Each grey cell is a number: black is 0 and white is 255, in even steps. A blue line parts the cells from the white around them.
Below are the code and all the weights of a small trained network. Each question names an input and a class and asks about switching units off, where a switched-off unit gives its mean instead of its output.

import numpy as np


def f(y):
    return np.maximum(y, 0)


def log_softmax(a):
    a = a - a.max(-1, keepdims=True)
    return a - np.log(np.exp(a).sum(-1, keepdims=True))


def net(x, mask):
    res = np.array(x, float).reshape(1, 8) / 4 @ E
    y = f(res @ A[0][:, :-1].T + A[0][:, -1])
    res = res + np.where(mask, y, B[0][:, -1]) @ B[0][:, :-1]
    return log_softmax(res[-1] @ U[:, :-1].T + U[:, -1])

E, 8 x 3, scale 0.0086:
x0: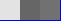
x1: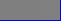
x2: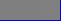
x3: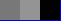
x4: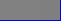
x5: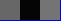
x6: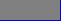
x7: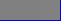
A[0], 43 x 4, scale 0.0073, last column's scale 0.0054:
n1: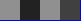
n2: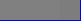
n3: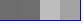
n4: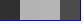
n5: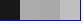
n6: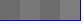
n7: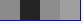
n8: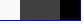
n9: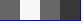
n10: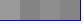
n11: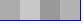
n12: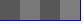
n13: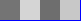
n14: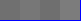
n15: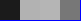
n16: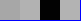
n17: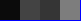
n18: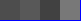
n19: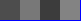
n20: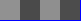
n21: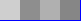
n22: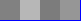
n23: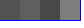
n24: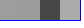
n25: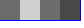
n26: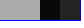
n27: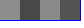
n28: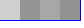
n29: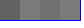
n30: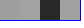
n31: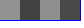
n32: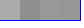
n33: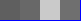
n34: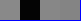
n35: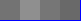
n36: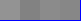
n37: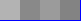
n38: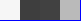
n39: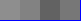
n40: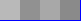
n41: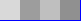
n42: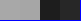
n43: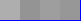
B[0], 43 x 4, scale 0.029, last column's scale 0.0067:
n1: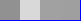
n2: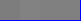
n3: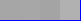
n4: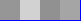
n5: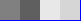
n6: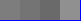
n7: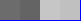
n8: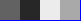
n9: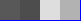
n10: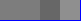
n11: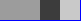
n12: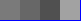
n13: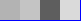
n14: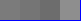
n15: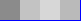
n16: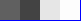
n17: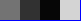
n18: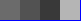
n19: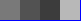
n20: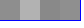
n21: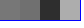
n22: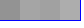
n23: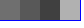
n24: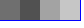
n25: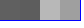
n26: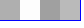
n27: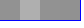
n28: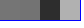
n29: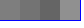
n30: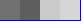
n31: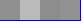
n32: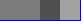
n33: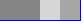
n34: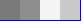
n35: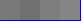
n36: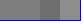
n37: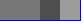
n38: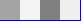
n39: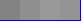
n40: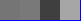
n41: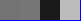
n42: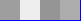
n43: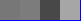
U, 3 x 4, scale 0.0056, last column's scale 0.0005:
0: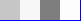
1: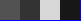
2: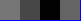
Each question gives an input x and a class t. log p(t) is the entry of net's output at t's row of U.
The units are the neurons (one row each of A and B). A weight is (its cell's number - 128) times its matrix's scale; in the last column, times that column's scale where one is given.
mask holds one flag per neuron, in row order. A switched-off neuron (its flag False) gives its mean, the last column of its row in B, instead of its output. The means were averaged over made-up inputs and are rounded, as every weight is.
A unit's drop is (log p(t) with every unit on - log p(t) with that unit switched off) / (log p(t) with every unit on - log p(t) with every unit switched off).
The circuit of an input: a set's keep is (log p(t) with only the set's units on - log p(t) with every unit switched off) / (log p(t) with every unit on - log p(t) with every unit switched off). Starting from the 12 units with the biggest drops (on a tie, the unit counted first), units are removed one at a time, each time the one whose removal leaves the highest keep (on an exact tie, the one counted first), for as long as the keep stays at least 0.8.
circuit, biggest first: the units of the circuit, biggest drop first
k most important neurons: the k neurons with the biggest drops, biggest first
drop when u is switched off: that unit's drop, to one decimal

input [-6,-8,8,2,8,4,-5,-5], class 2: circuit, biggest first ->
(n17)
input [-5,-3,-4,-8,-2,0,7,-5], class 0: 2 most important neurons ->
(n16; n4)
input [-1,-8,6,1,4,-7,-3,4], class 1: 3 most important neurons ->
(n9; n38; n25)
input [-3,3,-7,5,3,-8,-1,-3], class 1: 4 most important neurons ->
(n9; n16; n38; n25)
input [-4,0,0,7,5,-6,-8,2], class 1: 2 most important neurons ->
(n16; n9)
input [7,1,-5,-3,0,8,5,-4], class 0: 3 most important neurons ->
(n38; n1; n16)
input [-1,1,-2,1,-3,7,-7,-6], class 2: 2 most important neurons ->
(n17; n16)
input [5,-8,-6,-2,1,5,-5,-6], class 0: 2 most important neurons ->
(n38; n16)
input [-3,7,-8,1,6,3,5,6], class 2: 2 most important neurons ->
(n16; n17)
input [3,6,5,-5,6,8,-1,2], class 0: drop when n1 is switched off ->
0.2
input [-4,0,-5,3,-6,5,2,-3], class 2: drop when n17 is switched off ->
0.1
